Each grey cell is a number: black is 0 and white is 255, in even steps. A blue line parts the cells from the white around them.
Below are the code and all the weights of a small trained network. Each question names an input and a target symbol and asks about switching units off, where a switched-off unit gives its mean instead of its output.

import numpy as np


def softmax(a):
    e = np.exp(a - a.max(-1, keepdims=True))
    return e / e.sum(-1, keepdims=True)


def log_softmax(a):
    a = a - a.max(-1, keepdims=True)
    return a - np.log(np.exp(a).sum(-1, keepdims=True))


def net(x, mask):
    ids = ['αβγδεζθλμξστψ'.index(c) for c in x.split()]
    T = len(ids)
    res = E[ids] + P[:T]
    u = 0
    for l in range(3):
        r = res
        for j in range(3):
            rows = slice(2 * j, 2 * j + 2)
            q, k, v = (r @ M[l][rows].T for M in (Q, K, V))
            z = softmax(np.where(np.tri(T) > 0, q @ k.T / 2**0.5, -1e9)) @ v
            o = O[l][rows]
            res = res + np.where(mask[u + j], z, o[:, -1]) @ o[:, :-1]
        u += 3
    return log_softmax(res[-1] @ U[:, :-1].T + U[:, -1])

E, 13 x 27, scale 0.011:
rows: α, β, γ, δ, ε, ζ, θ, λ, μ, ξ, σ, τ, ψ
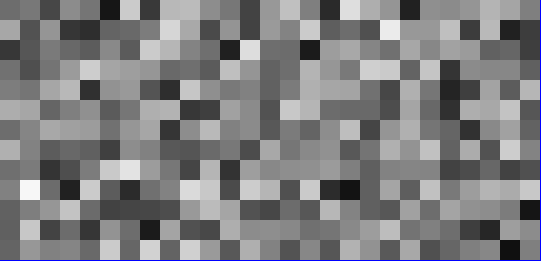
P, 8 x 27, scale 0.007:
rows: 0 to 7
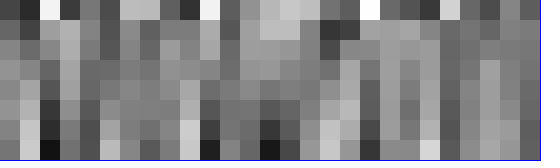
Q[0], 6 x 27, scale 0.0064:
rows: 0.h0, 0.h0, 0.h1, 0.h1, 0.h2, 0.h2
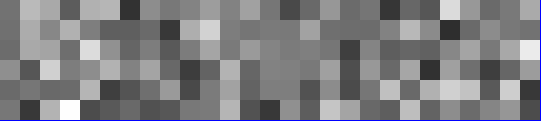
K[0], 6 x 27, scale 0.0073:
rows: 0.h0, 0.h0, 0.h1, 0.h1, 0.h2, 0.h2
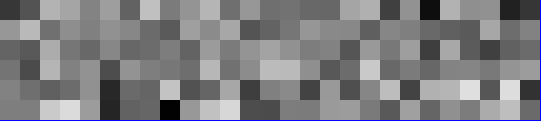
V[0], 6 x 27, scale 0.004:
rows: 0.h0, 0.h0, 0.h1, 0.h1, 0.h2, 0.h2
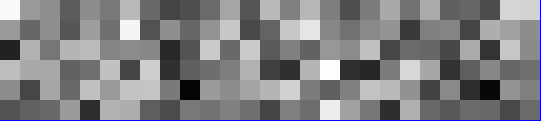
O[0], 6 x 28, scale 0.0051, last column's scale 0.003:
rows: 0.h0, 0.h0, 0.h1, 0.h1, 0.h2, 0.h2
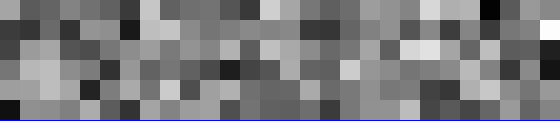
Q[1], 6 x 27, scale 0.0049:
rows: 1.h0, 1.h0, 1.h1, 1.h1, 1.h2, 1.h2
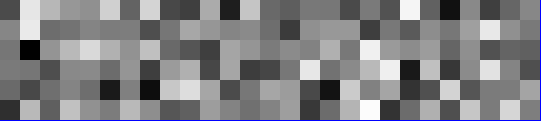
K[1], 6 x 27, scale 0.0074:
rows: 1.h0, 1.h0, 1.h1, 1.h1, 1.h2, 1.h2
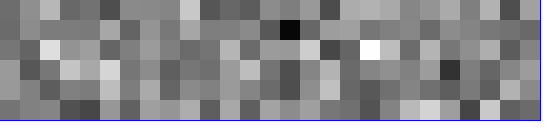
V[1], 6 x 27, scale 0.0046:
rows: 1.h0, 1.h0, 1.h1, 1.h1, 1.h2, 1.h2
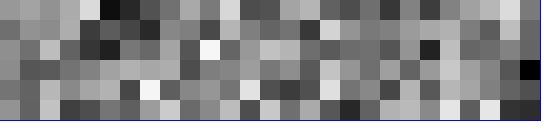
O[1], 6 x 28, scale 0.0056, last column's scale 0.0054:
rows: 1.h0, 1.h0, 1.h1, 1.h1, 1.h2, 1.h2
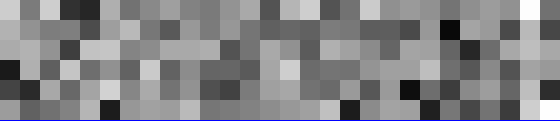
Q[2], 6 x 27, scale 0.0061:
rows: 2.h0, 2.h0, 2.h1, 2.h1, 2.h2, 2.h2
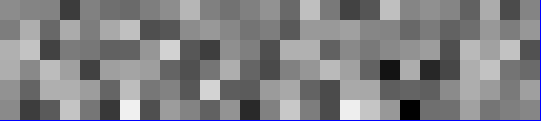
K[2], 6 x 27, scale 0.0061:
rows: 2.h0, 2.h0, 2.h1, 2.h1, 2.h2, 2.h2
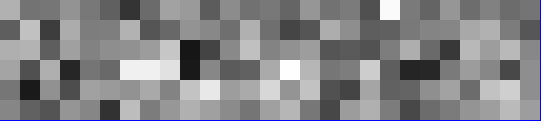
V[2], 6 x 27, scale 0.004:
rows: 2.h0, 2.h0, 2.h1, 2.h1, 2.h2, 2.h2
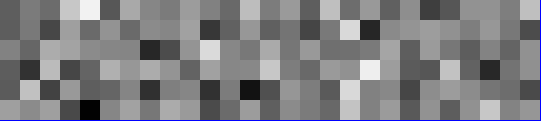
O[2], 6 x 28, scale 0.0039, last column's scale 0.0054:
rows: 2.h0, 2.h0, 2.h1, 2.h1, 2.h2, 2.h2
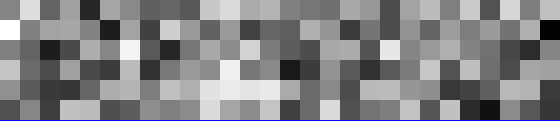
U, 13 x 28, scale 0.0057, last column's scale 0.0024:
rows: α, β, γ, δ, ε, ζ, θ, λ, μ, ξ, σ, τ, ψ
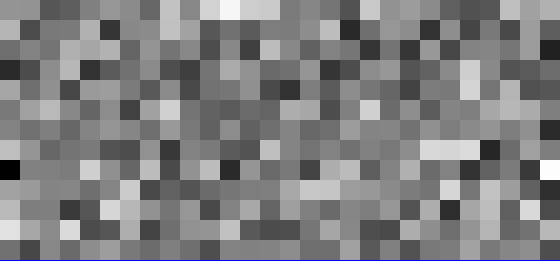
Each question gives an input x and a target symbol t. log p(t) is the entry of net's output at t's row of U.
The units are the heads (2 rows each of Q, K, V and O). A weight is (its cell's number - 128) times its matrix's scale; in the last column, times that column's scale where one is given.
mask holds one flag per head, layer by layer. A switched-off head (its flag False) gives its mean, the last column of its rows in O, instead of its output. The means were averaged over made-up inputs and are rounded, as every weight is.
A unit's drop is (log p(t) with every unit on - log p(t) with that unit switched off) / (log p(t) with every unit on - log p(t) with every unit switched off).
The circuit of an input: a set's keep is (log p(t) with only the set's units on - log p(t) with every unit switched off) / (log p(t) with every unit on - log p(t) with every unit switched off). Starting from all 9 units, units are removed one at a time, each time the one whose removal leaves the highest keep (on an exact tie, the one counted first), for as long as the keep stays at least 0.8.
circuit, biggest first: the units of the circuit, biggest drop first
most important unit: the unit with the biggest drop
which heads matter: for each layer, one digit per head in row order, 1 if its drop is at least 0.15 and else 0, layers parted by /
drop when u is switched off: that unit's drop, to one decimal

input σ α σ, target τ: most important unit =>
0.h0
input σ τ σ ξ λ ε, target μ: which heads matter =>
001 / 000 / 000
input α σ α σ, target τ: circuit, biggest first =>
0.h0, 2.h1
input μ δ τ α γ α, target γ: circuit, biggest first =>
1.h2, 0.h1, 1.h0
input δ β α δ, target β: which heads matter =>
000 / 001 / 000
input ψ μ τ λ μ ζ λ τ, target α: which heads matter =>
000 / 001 / 001
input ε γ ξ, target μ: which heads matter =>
000 / 010 / 011
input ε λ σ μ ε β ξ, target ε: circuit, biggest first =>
0.h1, 1.h1
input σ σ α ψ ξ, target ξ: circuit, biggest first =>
0.h0, 0.h2, 2.h1
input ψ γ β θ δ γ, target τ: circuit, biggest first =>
0.h0, 2.h0
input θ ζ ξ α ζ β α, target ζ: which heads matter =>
000 / 101 / 010
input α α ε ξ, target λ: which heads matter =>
011 / 000 / 000
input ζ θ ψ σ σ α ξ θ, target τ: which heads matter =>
100 / 110 / 110
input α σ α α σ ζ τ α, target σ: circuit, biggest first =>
1.h0
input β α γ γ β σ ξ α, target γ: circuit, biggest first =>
0.h1, 1.h2, 1.h0
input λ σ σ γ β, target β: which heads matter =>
000 / 000 / 100
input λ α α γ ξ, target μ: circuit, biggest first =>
2.h1, 1.h0
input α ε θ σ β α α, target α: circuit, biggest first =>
2.h2, 0.h1
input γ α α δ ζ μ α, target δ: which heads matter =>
010 / 010 / 000
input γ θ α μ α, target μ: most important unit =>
1.h0
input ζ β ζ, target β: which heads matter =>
001 / 001 / 000
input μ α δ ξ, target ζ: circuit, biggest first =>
0.h2, 2.h2, 1.h0
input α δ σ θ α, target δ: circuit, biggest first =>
0.h1, 1.h1
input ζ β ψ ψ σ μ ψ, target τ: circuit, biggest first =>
0.h0, 2.h0
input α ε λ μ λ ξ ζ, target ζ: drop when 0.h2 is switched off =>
-0.1
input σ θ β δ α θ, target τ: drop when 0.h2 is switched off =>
0.0
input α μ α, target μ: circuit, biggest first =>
1.h0
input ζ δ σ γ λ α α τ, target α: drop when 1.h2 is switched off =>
0.1
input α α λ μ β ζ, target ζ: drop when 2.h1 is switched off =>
1.3
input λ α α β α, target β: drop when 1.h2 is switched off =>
0.8
